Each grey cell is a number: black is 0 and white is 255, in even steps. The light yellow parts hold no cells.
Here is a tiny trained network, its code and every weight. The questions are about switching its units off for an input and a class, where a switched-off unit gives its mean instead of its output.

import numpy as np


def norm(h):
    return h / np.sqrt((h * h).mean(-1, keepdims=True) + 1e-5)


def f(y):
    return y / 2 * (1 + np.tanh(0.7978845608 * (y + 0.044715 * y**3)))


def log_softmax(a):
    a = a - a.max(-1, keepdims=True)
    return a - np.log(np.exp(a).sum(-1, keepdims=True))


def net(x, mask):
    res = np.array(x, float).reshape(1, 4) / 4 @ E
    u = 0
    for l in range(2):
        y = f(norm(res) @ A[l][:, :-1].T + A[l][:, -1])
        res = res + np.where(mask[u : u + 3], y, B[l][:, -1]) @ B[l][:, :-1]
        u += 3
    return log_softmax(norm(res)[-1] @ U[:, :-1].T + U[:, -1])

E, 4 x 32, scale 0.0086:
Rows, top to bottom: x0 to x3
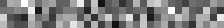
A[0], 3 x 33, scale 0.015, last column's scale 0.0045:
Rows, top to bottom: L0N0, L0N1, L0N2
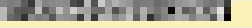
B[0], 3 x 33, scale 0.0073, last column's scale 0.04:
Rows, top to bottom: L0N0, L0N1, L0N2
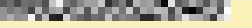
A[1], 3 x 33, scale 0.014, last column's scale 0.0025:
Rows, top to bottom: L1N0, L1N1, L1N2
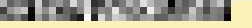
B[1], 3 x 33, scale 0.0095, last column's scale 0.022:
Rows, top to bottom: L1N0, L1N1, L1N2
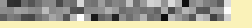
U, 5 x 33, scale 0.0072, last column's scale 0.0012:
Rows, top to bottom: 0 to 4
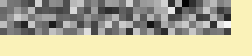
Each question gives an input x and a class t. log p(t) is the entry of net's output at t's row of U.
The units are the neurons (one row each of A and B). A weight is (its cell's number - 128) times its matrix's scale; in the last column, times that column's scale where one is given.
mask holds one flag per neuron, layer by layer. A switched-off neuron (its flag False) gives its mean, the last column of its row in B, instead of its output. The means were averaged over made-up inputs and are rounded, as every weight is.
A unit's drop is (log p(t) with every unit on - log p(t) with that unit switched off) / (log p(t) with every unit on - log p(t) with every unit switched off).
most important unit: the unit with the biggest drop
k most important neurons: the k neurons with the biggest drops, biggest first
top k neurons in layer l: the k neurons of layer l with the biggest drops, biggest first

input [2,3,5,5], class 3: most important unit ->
L0N2
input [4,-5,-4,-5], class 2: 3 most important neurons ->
L1N1, L0N0, L0N1
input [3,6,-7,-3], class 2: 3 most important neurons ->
L0N2, L0N1, L0N0
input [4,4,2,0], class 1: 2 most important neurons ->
L0N1, L0N2
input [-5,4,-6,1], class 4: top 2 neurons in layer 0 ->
L0N1, L0N2
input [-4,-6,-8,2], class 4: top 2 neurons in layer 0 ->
L0N2, L0N0
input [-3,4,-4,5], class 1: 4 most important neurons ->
L0N1, L0N2, L1N1, L0N0
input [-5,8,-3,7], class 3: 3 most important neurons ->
L0N1, L0N0, L1N0
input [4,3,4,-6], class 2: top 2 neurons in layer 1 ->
L1N2, L1N0
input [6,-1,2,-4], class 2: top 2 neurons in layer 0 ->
L0N1, L0N2
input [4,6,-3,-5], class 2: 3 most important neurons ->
L0N2, L0N1, L0N0
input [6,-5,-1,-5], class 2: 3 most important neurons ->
L0N1, L1N1, L0N0
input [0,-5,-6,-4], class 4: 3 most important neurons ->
L1N2, L0N2, L0N1
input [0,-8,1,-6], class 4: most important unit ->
L0N0
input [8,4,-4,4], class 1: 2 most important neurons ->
L0N1, L1N1
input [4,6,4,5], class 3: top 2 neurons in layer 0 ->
L0N1, L0N0
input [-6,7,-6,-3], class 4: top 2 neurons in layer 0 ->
L0N2, L0N1
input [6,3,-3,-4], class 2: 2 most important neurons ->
L0N2, L0N1
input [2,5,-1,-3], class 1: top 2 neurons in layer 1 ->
L1N1, L1N2
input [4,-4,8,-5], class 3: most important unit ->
L0N2
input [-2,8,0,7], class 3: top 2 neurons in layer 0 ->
L0N1, L0N0
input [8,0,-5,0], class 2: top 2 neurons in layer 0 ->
L0N1, L0N2
